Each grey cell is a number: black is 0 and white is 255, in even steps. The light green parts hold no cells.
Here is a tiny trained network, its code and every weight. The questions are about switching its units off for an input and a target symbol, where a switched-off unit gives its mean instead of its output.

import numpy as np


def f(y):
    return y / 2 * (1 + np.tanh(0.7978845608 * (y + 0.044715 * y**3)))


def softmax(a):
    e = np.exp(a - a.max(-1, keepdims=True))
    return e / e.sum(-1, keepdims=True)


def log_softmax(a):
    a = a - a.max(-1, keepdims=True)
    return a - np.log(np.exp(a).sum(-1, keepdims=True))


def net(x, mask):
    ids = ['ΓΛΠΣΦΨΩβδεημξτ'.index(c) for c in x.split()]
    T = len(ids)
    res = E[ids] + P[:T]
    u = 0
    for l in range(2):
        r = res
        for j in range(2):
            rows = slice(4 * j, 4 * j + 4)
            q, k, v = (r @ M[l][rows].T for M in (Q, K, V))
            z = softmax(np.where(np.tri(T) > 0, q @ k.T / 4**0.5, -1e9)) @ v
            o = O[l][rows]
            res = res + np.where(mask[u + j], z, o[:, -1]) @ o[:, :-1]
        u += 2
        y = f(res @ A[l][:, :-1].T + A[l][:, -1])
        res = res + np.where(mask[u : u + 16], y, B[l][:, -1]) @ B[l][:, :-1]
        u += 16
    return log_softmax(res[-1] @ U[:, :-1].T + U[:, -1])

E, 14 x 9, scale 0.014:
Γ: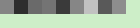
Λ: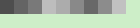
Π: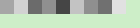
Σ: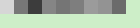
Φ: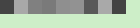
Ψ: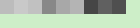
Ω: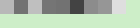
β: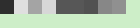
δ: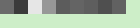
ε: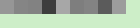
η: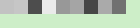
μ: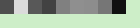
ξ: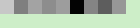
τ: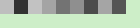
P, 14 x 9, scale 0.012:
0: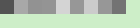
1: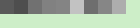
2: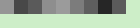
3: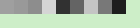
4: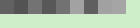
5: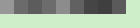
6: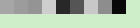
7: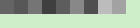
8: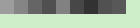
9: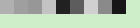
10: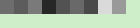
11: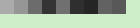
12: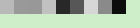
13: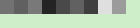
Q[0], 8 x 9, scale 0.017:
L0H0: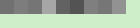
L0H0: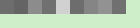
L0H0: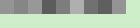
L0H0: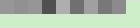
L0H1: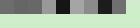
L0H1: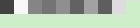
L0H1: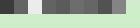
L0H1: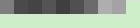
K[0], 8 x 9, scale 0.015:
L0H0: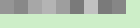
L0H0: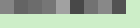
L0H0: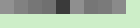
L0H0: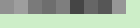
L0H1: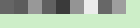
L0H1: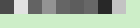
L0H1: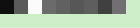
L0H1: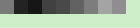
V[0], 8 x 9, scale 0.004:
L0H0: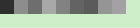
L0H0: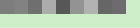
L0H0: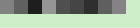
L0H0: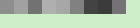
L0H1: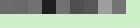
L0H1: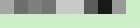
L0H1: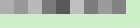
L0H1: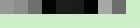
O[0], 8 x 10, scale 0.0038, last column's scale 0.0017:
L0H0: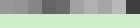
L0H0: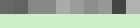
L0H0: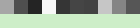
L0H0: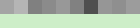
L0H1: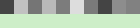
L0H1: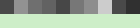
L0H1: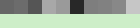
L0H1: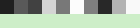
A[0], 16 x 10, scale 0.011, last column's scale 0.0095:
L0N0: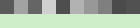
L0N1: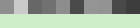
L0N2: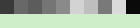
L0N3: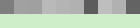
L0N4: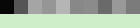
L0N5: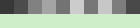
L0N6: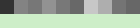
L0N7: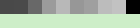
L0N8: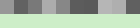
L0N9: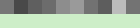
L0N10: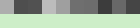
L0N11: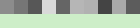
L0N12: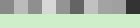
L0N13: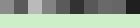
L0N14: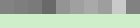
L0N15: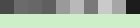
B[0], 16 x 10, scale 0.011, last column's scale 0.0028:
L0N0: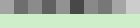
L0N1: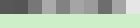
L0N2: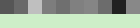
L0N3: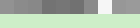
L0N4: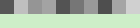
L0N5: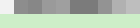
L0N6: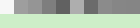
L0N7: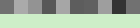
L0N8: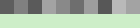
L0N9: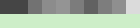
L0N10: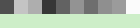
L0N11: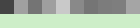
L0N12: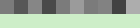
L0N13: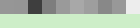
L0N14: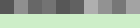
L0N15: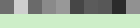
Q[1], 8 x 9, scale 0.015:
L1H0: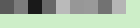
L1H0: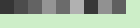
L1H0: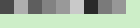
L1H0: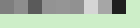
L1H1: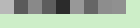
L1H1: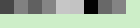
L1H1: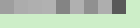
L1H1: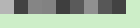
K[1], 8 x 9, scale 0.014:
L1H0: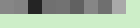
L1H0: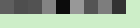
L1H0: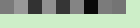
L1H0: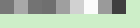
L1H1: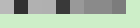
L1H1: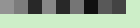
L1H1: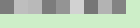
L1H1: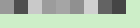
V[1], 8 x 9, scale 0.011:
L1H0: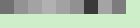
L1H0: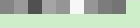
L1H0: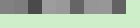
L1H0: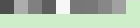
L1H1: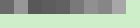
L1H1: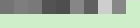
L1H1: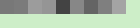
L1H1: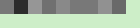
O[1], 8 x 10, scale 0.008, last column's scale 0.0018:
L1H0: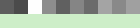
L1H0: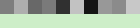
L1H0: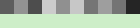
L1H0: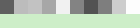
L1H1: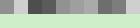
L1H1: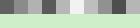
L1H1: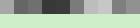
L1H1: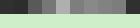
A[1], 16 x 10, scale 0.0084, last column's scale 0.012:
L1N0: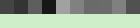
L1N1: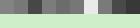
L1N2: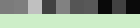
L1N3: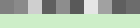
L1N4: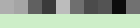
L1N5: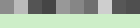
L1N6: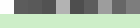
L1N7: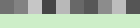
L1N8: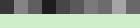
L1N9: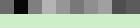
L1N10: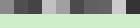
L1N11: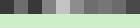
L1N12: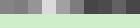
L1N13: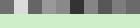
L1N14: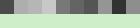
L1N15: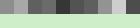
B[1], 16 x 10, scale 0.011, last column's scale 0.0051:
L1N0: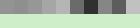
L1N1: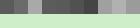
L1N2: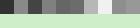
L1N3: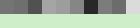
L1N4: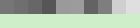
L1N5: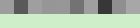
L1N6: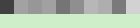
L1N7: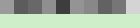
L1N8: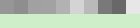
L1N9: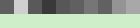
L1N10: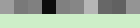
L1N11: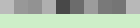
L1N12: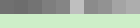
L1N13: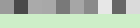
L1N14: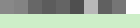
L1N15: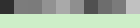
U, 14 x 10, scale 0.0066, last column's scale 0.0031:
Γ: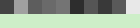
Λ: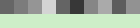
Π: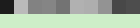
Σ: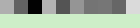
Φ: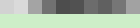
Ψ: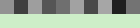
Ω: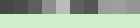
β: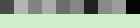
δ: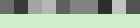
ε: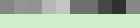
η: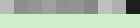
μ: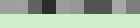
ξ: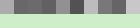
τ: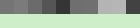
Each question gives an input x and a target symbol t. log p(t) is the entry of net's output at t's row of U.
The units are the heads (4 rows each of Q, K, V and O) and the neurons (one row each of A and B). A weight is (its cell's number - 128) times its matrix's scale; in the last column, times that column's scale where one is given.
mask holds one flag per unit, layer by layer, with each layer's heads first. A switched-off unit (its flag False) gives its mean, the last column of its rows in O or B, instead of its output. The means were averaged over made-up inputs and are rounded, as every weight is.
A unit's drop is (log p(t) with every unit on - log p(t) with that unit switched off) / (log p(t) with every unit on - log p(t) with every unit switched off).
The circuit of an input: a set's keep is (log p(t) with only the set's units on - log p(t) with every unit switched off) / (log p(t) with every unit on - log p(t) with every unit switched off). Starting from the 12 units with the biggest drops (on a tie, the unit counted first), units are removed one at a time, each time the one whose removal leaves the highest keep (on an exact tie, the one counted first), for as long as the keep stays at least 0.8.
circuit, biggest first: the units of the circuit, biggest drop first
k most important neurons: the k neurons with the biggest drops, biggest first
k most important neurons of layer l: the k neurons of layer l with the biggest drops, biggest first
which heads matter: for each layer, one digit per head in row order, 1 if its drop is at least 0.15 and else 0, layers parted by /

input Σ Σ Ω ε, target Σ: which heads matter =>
01 / 11
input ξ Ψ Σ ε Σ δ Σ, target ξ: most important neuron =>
[L1N10]
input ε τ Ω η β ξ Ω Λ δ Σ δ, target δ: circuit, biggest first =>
[L0N4 L0H1 L1H0]
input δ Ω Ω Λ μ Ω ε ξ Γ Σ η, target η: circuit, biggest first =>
[L0N3 L1H1 L0H1 L0N5]
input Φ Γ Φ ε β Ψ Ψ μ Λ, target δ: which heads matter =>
00 / 10
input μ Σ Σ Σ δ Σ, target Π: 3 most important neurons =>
[L0N10 L1N6 L1N8]
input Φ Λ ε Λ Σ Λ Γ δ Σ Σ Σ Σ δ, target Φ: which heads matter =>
00 / 11
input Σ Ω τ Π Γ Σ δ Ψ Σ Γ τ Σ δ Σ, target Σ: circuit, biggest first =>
[L1H0 L0N10]
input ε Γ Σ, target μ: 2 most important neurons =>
[L0N11 L0N10]
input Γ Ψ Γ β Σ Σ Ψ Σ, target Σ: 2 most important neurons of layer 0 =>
[L0N10 L0N0]
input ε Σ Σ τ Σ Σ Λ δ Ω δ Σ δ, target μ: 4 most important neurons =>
[L0N13 L0N10 L1N4 L0N0]
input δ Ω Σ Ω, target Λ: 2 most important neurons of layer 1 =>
[L1N6 L1N4]
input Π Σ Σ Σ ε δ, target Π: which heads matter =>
01 / 00
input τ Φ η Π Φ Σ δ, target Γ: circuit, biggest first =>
[L1N9 L1H1 L1N14]
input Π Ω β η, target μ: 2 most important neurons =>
[L0N12 L1N4]
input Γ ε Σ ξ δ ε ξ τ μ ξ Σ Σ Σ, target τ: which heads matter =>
01 / 10
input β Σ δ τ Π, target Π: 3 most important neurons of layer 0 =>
[L0N14 L0N11 L0N2]
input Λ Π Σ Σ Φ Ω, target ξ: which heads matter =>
00 / 10
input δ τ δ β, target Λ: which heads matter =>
00 / 11
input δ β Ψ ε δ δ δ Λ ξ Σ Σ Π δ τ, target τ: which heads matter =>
01 / 11
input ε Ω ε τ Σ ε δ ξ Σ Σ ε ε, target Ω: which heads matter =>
00 / 10
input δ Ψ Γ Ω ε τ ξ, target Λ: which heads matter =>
10 / 11
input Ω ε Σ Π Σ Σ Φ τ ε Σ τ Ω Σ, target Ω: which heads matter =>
00 / 10
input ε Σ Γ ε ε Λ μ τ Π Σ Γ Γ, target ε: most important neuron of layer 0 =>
[L0N9]
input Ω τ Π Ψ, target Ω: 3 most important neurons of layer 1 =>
[L1N4 L1N3 L1N1]
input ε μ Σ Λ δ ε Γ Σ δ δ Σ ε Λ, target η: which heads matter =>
10 / 11
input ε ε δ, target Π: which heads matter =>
00 / 00
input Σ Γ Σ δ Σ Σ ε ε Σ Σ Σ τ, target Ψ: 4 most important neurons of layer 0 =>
[L0N10 L0N4 L0N0 L0N11]
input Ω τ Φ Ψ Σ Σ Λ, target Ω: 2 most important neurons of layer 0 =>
[L0N12 L0N14]
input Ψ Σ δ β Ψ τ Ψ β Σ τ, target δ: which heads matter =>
11 / 11
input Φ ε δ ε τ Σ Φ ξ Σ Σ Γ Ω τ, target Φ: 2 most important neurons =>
[L0N4 L0N6]
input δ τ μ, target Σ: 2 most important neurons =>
[L0N1 L1N11]
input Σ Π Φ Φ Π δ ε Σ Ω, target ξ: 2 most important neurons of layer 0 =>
[L0N10 L0N11]
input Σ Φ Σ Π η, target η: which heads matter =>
00 / 01
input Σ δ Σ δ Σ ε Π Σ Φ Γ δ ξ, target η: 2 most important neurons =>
[L1N13 L0N13]
